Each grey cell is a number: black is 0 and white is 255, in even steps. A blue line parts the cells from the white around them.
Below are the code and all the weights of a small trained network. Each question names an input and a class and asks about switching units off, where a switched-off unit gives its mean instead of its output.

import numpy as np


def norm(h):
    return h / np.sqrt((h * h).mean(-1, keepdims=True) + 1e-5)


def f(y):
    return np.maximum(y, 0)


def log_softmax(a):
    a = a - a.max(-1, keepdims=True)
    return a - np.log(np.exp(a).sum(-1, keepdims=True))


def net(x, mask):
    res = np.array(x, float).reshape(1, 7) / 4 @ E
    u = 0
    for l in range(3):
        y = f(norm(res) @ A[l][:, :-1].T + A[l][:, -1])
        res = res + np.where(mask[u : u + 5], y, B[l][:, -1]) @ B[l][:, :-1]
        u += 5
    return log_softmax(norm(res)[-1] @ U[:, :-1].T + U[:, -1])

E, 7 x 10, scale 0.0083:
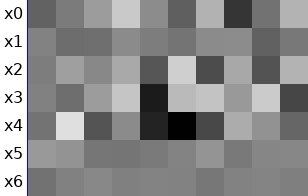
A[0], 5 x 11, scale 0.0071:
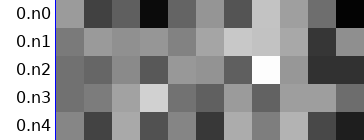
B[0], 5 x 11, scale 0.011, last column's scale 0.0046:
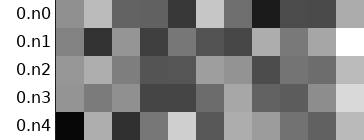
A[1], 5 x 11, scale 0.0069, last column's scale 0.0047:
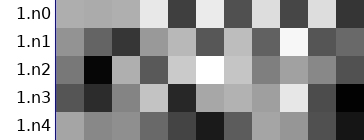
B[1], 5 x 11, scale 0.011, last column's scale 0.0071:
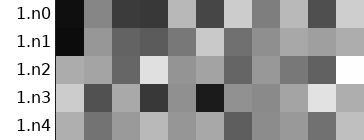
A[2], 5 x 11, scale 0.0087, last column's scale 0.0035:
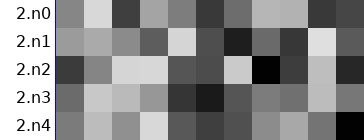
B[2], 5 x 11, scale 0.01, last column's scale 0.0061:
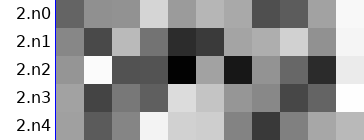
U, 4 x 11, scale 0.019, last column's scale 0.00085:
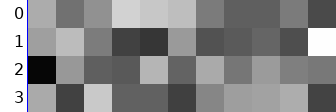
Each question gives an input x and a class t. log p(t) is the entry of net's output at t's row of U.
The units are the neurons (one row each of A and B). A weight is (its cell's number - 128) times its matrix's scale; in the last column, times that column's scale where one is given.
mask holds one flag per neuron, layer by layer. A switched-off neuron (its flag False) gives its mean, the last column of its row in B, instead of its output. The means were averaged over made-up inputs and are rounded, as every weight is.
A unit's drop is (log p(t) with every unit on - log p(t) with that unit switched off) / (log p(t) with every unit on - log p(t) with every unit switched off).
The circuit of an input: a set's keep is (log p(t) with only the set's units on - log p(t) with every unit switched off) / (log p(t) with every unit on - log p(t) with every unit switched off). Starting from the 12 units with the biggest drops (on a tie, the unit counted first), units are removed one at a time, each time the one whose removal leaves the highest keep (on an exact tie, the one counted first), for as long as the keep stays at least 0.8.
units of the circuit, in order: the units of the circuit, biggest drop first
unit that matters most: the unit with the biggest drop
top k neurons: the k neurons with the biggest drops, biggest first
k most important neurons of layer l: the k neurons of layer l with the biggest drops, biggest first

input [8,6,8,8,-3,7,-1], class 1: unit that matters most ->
0.n3
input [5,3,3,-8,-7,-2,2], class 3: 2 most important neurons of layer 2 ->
2.n1, 2.n0
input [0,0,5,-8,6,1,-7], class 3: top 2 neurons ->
2.n1, 1.n2
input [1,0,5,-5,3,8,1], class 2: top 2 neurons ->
1.n0, 0.n1
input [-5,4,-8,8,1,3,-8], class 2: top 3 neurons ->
0.n4, 1.n1, 2.n1
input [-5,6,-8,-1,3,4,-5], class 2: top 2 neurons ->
0.n4, 2.n2
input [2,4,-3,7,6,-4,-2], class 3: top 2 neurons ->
1.n3, 1.n2
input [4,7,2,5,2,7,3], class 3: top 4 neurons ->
0.n1, 1.n3, 0.n0, 0.n2
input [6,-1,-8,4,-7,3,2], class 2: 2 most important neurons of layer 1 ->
1.n1, 1.n4
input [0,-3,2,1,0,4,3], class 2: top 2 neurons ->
1.n0, 1.n2
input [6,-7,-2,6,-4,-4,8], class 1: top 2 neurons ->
0.n3, 2.n2
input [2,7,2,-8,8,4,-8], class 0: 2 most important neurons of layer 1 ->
1.n3, 1.n4
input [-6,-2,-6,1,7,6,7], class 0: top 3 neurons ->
2.n0, 1.n4, 1.n0
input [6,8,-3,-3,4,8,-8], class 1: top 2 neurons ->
2.n2, 1.n2
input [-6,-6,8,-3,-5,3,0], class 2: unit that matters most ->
1.n0
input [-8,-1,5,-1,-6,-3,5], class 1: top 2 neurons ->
0.n0, 0.n2
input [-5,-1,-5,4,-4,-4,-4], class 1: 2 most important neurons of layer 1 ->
1.n0, 1.n2
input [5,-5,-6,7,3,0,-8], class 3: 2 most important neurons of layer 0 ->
0.n1, 0.n3
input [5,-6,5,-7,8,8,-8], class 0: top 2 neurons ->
2.n4, 2.n3
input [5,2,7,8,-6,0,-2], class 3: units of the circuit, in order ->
1.n3
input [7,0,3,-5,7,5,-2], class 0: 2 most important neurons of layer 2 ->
2.n4, 2.n3
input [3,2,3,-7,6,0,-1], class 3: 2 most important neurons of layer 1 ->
1.n2, 1.n0
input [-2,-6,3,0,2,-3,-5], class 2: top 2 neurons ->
1.n0, 1.n2
